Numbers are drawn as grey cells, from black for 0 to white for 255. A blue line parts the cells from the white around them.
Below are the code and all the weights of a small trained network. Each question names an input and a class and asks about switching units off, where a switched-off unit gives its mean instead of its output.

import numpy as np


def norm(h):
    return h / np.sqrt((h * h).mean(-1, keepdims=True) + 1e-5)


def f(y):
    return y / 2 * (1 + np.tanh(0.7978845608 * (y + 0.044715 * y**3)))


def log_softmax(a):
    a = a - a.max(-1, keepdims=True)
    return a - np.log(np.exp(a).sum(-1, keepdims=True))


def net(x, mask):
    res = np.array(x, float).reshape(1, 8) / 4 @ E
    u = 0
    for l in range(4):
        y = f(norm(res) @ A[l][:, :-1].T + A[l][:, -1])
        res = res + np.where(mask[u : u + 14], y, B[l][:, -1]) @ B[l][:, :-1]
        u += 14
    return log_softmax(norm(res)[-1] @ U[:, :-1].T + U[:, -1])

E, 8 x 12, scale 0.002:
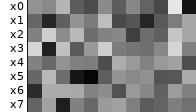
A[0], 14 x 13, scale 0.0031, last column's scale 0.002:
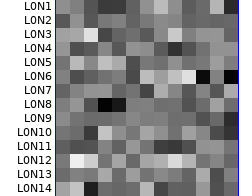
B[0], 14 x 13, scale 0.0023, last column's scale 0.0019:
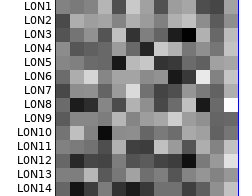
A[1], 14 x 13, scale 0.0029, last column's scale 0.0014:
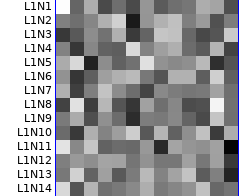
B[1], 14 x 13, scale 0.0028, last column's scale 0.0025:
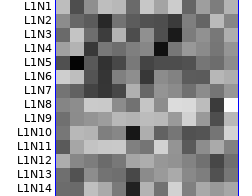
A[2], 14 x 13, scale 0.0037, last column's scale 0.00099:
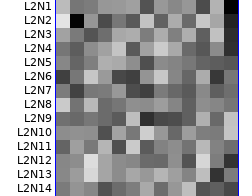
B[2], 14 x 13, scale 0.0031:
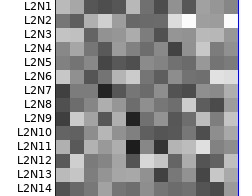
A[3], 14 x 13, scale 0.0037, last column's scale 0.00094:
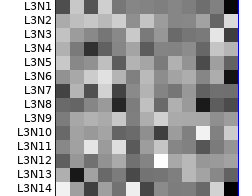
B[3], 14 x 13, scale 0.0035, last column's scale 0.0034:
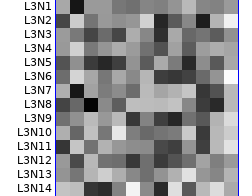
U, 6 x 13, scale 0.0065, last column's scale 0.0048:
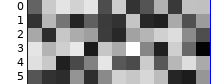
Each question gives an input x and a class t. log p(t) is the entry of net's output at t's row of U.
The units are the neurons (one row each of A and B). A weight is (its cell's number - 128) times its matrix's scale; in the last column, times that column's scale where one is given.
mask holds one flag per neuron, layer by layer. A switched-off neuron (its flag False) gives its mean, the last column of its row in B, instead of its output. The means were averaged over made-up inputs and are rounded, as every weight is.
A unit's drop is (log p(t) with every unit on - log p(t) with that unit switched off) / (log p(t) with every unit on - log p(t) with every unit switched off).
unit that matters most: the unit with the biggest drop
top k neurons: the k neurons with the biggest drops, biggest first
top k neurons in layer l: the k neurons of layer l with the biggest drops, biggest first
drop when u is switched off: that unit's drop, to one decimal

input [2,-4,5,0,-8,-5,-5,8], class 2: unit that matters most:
L1N5
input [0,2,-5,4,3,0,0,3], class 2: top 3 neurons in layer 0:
[L0N4, L0N6, L0N5]
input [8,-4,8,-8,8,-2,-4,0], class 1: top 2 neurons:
[L1N5, L2N2]
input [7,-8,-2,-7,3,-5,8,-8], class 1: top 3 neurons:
[L0N12, L1N2, L1N8]
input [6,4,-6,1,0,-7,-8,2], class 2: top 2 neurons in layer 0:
[L0N6, L0N4]
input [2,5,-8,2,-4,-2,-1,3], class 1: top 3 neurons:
[L1N10, L2N6, L2N9]
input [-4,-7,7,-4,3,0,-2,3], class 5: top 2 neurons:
[L1N5, L3N8]
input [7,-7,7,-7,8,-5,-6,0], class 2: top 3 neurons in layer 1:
[L1N5, L1N2, L1N10]
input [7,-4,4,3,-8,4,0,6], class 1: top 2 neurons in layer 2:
[L2N2, L2N9]
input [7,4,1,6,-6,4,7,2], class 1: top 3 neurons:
[L1N8, L2N2, L1N9]
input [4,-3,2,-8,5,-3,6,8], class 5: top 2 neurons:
[L1N5, L0N6]
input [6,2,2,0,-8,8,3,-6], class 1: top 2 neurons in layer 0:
[L0N8, L0N3]
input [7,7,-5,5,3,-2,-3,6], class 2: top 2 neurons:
[L2N2, L3N13]
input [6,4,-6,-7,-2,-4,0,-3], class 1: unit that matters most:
L1N8
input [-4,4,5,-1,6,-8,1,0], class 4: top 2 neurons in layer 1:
[L1N6, L1N8]
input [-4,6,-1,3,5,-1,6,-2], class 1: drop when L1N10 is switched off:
0.2
